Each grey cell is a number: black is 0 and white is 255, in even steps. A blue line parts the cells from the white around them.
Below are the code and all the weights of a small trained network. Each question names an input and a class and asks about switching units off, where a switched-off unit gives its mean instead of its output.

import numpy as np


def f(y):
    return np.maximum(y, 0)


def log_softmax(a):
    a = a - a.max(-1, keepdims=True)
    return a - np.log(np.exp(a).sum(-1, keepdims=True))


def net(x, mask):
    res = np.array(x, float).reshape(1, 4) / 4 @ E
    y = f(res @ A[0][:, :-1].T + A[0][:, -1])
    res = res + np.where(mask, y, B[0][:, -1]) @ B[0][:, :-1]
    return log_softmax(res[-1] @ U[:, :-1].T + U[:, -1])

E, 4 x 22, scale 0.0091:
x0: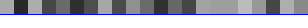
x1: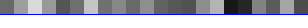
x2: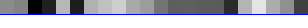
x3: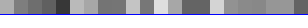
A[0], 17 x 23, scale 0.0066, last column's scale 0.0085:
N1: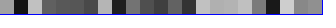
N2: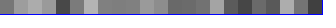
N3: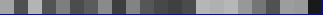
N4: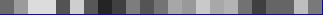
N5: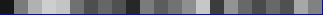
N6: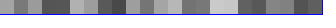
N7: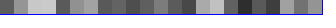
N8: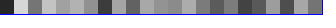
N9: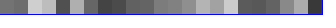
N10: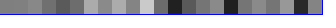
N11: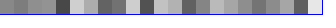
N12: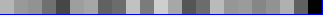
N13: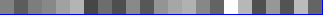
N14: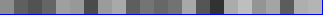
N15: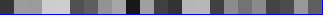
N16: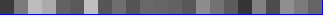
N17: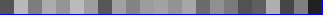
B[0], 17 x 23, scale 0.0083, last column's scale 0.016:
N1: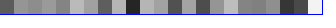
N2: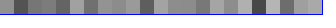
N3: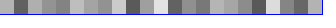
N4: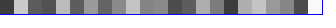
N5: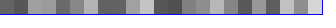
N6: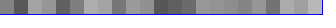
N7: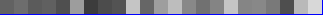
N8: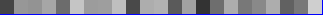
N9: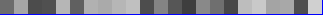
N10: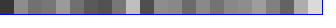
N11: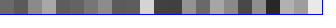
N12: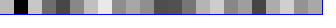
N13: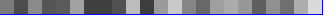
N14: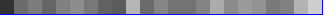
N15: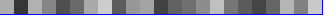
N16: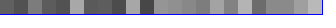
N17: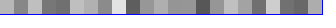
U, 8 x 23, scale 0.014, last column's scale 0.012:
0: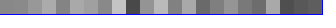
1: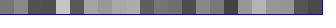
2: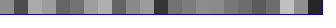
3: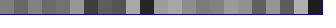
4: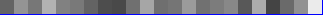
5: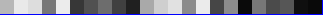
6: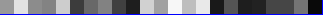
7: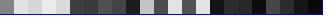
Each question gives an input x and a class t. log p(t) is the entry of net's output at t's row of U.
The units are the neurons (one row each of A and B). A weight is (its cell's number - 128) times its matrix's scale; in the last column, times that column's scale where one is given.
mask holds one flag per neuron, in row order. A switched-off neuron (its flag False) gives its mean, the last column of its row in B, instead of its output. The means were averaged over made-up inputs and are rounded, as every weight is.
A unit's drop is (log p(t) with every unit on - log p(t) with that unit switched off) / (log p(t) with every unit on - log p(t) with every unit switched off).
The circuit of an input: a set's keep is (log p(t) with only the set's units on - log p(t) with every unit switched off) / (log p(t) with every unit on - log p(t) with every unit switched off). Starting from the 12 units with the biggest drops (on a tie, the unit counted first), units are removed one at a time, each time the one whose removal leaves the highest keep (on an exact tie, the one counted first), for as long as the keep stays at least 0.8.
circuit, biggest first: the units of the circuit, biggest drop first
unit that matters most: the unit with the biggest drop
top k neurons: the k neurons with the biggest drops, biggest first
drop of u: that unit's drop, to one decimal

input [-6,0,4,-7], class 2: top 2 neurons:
[N15 N1]
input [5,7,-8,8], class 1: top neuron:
[N4]
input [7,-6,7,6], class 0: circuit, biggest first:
[N1 N4]
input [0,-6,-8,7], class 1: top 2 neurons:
[N4 N9]
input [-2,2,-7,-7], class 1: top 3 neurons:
[N4 N9 N11]
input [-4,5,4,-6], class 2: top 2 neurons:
[N15 N4]
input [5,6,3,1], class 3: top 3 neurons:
[N10 N8 N16]
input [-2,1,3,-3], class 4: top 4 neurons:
[N9 N4 N12 N3]
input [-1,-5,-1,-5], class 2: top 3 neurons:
[N15 N5 N7]
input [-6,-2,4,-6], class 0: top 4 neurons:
[N8 N11 N12 N6]
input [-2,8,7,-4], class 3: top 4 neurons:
[N4 N9 N16 N10]
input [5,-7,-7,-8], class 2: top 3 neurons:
[N5 N15 N13]
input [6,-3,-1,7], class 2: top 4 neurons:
[N11 N12 N6 N8]
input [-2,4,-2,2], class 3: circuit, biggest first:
[N7]
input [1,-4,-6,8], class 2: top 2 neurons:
[N11 N12]
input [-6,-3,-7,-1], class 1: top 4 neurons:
[N4 N9 N1 N3]
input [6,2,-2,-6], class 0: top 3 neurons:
[N1 N3 N11]
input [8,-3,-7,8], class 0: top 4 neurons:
[N1 N3 N15 N5]
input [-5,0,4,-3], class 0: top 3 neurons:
[N4 N9 N8]
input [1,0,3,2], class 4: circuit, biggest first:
[N9]
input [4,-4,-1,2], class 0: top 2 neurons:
[N1 N7]
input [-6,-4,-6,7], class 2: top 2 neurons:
[N11 N6]
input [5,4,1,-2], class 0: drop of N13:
0.1
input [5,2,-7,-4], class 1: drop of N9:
0.9
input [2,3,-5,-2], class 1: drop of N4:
0.6
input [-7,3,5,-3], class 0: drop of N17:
0.0
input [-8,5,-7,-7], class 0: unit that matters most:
N8
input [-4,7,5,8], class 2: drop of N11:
0.2
